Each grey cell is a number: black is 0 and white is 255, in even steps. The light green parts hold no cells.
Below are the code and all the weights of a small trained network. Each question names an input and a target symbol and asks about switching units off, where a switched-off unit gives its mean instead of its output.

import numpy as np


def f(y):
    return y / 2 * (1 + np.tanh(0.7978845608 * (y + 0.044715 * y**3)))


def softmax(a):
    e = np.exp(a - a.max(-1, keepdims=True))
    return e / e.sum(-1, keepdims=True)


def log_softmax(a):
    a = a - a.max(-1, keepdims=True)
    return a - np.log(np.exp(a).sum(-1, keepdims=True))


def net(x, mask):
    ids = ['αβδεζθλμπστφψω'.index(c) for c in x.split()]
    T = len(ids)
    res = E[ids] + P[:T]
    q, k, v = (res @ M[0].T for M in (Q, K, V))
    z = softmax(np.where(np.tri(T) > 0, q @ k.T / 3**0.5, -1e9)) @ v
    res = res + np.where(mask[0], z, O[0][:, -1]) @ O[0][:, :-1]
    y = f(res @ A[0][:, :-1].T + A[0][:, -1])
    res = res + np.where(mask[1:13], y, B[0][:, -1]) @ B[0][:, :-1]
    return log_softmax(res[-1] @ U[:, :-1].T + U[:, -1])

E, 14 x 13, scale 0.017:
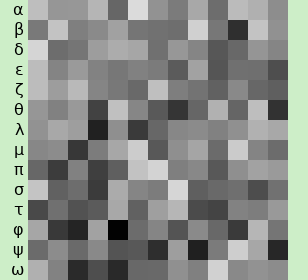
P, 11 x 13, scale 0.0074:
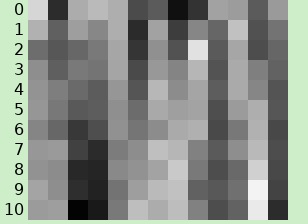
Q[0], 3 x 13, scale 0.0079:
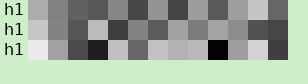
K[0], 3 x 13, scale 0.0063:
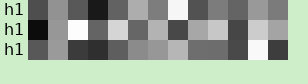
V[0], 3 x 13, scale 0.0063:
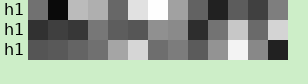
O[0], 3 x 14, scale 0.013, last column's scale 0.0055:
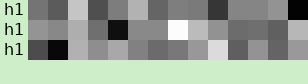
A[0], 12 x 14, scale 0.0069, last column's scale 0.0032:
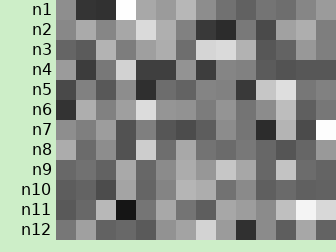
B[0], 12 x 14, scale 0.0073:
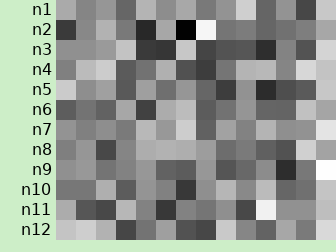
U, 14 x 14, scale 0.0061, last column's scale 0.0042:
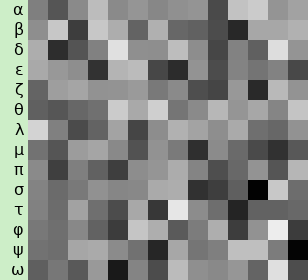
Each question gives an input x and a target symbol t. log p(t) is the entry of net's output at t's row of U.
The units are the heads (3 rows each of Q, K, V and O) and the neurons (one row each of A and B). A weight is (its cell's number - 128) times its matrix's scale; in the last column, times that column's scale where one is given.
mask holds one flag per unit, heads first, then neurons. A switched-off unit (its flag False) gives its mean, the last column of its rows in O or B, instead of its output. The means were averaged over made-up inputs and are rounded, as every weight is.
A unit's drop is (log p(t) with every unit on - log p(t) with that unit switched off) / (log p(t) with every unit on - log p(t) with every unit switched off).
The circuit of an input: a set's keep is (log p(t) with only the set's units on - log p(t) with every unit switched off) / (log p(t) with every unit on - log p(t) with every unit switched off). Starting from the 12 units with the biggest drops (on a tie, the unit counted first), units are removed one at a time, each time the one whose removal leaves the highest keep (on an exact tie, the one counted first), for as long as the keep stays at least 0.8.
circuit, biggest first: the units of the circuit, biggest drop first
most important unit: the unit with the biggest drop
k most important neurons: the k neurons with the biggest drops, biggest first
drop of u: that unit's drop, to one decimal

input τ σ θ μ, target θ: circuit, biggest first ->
h1; n1
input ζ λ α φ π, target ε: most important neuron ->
n12
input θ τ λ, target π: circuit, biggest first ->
h1; n3
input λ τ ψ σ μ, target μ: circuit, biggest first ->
h1; n3; n12
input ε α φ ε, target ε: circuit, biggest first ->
h1; n12
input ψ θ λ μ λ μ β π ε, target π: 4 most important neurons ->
n3; n4; n9; n10
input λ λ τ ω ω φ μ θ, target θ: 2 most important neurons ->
n7; n3
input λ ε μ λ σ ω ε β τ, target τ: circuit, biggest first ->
h1; n12
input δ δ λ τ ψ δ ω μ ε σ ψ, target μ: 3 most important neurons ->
n5; n12; n9
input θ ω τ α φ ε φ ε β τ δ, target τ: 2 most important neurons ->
n11; n12
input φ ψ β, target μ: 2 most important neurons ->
n3; n9
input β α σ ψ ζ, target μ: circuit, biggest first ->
h1; n3
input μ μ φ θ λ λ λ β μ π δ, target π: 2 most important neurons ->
n3; n4
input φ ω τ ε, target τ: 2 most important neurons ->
n11; n12
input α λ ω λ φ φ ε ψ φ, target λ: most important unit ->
n9
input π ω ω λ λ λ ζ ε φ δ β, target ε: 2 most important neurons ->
n12; n3
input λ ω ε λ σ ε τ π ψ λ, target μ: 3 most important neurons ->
n3; n9; n12
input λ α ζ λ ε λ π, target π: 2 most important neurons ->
n3; n5
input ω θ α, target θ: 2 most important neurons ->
n1; n3
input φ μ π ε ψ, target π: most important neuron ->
n9
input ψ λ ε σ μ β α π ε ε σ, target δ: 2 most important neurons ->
n8; n11
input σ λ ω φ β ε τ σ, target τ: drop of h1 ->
0.8
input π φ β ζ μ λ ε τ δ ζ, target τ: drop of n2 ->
-0.1
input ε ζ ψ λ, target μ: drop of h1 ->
1.3
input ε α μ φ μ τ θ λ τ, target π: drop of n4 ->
0.1
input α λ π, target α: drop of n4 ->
-0.1
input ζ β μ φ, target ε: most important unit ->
n4
